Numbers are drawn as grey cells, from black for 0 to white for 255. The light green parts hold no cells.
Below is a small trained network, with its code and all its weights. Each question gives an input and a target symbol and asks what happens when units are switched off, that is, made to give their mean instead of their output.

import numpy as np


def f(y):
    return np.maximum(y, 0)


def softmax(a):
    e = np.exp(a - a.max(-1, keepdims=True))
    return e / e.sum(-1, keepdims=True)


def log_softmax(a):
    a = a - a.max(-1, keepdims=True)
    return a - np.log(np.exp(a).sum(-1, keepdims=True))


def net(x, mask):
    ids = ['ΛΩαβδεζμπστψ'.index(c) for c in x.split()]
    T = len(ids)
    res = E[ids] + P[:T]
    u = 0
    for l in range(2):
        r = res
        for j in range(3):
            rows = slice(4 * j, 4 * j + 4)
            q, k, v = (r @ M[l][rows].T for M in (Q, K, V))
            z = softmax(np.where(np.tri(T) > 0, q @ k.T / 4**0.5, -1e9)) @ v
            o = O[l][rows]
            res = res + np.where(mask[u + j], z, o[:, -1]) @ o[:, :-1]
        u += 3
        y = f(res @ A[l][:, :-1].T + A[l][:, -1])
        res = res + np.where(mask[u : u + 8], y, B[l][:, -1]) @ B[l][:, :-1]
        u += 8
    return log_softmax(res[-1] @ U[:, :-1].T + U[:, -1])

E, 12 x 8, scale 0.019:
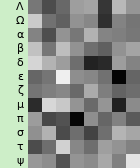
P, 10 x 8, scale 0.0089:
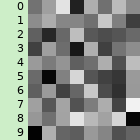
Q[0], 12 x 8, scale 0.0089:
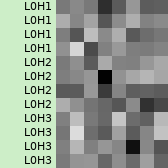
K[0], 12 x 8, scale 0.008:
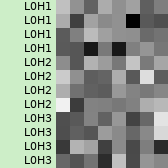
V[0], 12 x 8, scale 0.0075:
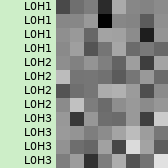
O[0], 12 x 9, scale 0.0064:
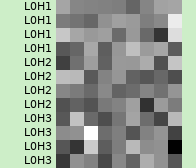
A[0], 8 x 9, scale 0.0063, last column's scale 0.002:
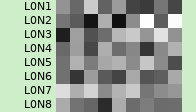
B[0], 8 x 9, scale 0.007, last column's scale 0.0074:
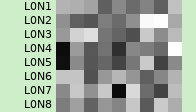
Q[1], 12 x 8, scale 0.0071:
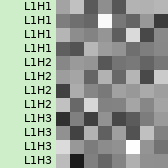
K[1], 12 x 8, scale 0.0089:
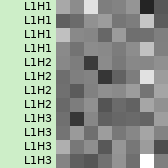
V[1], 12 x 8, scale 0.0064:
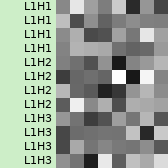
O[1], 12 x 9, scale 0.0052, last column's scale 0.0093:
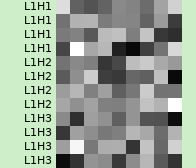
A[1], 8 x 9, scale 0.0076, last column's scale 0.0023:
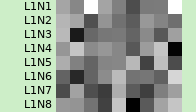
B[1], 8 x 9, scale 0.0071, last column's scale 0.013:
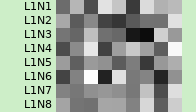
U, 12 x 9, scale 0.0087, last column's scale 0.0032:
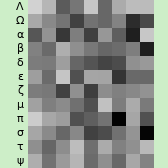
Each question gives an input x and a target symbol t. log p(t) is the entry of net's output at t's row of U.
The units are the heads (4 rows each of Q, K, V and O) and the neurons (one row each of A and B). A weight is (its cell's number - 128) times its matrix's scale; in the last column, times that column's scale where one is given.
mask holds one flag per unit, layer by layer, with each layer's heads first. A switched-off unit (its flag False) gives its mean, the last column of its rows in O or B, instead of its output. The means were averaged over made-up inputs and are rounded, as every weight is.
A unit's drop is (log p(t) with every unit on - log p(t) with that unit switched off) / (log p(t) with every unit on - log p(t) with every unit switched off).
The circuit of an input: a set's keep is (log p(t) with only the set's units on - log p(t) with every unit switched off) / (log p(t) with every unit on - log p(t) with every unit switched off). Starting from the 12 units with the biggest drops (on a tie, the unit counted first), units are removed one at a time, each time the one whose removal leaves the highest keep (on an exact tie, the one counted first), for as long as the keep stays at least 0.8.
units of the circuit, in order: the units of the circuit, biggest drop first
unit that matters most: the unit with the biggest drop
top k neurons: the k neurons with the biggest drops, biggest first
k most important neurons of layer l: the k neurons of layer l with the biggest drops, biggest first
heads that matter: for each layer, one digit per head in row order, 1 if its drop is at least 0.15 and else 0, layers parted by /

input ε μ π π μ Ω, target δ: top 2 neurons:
[L1N3, L0N2]
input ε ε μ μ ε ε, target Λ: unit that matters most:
L0H2
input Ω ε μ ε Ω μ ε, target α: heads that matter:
001 / 010
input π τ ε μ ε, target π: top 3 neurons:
[L0N7, L0N1, L0N6]
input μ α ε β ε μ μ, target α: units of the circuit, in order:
[L0N4, L0H3]
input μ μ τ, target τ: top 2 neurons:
[L1N2, L0N4]
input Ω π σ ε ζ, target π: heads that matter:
010 / 000
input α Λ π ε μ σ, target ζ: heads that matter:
000 / 001
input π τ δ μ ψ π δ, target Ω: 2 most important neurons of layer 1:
[L1N2, L1N4]
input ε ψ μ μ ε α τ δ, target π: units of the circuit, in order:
[L1H1, L1N7]
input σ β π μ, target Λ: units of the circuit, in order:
[L1H3, L0N3]
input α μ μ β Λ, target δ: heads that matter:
000 / 001
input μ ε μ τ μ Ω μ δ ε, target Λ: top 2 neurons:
[L1N1, L0N1]
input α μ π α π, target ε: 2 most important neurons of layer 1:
[L1N6, L1N1]
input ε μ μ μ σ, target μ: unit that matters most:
L0N2
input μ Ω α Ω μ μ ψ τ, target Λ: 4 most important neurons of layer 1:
[L1N1, L1N2, L1N5, L1N3]
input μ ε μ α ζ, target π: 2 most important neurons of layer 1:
[L1N5, L1N1]
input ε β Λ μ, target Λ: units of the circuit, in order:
[L1H3, L1N8]
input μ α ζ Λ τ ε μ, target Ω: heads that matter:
001 / 001
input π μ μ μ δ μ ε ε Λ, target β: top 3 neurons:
[L0N2, L1N3, L1N6]
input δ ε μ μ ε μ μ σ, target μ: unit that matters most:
L1N4
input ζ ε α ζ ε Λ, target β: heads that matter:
000 / 001
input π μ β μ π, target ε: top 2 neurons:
[L0N4, L0N7]
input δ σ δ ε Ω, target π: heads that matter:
010 / 101
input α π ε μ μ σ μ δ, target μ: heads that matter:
000 / 010
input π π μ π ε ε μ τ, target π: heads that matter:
000 / 000
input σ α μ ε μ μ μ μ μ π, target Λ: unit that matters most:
L1N8
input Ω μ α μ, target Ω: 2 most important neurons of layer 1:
[L1N7, L1N4]
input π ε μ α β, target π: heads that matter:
000 / 100
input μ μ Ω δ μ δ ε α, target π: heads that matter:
010 / 000
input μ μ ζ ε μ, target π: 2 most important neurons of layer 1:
[L1N5, L1N8]
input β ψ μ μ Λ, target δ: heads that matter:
010 / 001
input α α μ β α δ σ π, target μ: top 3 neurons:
[L0N8, L0N2, L1N1]
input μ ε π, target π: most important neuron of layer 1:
[L1N3]
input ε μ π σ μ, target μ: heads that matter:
101 / 010
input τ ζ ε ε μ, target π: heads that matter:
000 / 101
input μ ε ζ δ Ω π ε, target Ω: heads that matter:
001 / 011
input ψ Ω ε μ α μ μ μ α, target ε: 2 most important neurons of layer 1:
[L1N6, L1N3]
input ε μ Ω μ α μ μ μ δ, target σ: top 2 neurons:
[L0N2, L0N4]
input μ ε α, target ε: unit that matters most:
L1N6
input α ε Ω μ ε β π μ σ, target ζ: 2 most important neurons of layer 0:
[L0N2, L0N5]
